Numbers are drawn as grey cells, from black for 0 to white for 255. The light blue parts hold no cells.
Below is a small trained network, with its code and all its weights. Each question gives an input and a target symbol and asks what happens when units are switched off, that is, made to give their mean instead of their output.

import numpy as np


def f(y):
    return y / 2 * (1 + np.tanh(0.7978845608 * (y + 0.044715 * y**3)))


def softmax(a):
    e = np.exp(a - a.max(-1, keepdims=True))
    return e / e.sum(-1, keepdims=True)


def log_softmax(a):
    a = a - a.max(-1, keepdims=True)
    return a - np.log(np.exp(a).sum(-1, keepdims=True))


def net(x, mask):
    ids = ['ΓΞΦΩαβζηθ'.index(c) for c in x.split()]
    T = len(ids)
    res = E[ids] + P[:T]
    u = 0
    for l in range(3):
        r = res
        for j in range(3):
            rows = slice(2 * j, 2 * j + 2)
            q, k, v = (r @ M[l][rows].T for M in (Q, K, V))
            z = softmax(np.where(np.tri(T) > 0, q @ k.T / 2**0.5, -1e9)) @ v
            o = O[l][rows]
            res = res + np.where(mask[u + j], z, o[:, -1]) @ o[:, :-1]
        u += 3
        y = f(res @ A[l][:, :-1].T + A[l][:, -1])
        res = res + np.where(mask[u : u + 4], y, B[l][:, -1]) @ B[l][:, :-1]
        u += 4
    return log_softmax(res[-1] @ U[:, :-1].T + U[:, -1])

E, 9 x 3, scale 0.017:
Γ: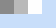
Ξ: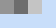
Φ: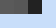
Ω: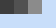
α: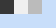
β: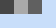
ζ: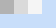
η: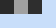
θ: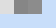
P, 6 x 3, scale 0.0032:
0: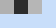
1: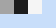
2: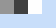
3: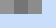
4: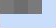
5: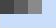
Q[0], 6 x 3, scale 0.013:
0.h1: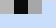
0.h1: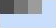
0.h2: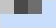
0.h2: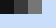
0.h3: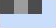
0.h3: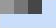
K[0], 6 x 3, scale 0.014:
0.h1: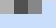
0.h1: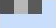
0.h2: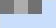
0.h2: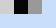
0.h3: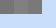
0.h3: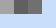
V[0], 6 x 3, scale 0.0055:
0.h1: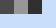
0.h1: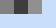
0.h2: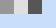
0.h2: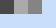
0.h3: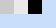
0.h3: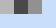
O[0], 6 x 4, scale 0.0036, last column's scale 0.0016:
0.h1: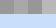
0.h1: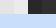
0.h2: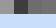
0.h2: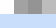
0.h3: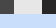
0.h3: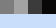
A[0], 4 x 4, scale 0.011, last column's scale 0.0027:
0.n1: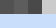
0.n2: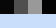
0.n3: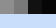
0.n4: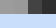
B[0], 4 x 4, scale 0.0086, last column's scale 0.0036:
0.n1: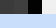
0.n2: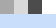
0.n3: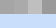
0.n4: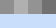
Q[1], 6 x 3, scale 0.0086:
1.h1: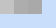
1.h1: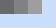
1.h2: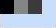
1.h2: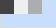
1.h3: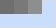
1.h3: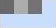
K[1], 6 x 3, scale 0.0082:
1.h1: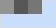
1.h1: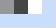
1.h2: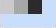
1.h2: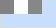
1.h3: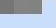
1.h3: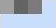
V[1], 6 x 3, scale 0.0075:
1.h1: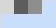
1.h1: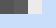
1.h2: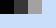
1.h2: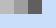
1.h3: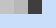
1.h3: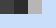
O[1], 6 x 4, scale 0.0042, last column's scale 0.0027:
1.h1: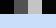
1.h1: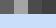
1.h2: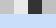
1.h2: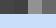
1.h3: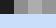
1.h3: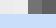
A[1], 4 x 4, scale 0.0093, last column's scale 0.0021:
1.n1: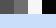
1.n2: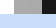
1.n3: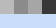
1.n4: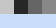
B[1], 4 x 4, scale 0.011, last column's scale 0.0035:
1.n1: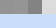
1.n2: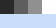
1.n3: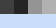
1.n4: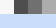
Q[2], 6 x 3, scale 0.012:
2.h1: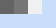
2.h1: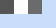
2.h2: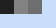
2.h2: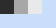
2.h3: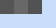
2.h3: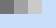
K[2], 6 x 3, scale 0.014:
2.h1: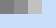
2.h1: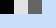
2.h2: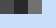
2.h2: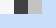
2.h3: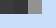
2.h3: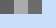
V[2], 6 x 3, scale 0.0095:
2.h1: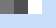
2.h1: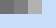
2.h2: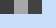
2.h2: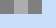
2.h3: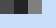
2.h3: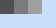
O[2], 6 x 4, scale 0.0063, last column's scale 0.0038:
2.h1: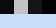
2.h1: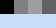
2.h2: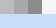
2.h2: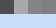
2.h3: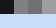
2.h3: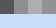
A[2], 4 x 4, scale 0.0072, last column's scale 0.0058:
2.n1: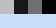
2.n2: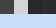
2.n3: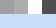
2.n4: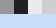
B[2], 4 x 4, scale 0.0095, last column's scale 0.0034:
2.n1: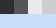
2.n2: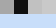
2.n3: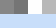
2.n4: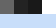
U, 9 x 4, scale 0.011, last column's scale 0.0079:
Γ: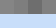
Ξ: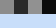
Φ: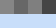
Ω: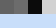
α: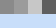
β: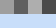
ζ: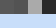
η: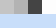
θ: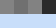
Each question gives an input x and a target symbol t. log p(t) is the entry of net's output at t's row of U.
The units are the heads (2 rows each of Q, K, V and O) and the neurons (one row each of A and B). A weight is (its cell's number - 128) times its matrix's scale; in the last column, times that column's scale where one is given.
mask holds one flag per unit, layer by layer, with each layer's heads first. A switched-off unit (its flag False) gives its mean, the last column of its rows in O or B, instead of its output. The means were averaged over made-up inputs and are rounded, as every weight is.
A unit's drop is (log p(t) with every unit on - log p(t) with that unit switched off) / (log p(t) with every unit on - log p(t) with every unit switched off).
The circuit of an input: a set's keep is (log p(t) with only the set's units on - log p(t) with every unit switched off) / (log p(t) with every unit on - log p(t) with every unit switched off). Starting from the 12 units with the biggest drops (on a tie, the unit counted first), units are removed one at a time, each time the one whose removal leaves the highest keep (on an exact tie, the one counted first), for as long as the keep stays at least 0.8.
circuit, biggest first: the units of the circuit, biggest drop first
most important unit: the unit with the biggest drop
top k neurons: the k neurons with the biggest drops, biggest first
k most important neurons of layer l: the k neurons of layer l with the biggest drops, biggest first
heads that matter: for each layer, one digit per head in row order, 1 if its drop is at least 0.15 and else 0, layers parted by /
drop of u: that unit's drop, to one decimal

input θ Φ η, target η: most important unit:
0.n2
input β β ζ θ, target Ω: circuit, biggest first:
[2.h1; 1.n2; 0.n1]
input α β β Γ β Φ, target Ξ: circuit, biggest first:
[2.h1; 0.n1]
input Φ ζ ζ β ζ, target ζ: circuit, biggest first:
[2.n2; 2.h1; 1.n2]
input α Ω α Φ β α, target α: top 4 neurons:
[2.n3; 0.n1; 2.n4; 0.n2]
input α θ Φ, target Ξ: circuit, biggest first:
[2.h1; 0.n1; 2.n1]
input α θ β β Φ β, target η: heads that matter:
000 / 100 / 110
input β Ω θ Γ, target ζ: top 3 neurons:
[0.n1; 2.n2; 1.n4]
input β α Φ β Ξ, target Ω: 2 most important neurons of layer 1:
[1.n2; 1.n3]
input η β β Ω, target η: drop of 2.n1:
-0.2
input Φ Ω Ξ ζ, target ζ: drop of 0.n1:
0.2
